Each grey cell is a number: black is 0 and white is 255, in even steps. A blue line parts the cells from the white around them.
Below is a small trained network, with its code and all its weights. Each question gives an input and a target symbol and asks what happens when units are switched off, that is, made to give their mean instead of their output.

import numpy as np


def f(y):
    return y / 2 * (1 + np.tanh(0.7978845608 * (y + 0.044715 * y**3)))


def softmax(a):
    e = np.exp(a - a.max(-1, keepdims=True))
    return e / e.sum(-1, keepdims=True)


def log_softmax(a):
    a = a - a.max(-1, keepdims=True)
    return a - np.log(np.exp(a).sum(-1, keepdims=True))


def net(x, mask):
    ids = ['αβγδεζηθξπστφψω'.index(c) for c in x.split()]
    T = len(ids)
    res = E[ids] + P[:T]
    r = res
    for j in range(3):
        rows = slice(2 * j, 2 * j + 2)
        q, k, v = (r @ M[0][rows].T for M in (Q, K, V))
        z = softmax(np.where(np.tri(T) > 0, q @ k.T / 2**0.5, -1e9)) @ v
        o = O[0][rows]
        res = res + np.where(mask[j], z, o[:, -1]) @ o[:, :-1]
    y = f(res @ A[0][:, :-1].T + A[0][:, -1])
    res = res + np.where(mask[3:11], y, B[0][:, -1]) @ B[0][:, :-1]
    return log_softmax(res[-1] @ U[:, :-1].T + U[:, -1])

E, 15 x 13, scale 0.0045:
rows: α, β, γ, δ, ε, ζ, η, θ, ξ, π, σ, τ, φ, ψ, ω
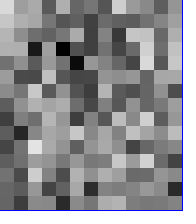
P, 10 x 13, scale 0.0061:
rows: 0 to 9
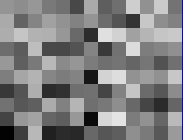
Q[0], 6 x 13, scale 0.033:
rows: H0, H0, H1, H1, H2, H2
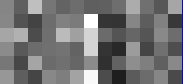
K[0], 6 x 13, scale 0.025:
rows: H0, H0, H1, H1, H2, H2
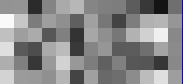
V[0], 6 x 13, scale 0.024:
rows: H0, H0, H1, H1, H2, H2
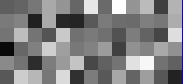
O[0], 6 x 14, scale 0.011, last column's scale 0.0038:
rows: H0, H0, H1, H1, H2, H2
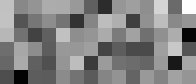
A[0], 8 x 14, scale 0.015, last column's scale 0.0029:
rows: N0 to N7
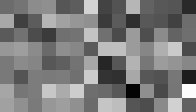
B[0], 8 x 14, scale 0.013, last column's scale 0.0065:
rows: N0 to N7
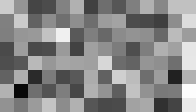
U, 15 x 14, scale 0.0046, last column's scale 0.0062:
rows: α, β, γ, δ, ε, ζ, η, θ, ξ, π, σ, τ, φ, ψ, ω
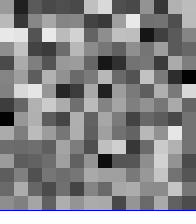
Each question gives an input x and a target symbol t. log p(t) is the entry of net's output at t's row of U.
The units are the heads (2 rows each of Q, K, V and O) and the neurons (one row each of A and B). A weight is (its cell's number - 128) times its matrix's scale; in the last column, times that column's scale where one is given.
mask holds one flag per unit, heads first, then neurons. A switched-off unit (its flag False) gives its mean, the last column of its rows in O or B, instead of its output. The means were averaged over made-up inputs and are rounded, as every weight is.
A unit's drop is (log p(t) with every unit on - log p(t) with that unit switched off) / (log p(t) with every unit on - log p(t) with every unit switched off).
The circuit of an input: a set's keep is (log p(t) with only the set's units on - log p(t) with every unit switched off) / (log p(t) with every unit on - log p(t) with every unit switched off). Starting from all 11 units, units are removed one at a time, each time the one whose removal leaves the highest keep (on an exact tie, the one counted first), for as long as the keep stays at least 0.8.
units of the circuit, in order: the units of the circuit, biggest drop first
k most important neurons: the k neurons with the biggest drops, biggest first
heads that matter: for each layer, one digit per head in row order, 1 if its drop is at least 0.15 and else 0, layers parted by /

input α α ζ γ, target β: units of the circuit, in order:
(H1; H0)
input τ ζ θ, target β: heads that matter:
111
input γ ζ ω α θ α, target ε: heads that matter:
010
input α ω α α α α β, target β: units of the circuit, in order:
(H1; H0)
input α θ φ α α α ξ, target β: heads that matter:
110
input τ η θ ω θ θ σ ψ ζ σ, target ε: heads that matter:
101
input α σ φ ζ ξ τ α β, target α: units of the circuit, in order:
(N6)
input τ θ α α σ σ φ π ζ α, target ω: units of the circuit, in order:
(N4; H2; H1; H0)
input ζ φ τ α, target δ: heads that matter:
101
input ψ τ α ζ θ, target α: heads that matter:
000
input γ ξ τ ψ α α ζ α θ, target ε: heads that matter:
010
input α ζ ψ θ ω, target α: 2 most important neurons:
(N6; N7)
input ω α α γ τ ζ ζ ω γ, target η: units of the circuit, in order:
(H2; H1)
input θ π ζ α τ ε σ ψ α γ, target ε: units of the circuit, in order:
(H0; N2; N0)
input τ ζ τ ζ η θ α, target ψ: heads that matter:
101
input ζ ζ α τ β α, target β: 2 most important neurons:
(N3; N6)
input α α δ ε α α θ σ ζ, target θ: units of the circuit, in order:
(H2; N4; H1; H0)
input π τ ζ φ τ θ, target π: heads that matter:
111
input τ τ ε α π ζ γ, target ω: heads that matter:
011
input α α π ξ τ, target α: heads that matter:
010
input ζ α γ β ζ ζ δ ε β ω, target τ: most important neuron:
(N3)
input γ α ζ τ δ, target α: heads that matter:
100
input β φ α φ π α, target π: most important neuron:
(N0)
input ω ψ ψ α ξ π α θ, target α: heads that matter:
000
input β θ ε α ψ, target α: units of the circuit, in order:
(N6; H0)
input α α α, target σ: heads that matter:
011
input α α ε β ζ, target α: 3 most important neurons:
(N6; N1; N5)
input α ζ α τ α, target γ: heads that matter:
110
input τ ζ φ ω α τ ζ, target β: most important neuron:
(N3)
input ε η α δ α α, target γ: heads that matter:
111
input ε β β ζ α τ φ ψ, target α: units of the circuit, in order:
(N6; N7)
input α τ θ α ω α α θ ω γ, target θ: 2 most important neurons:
(N2; N4)
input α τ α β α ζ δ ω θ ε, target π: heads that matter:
101
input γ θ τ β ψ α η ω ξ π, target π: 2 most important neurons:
(N0; N4)
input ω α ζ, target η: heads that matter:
011
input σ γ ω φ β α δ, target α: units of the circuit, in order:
(H0)
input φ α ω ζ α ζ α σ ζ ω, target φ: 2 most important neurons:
(N5; N4)
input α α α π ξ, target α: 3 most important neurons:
(N6; N1; N7)
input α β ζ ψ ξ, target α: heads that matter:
000
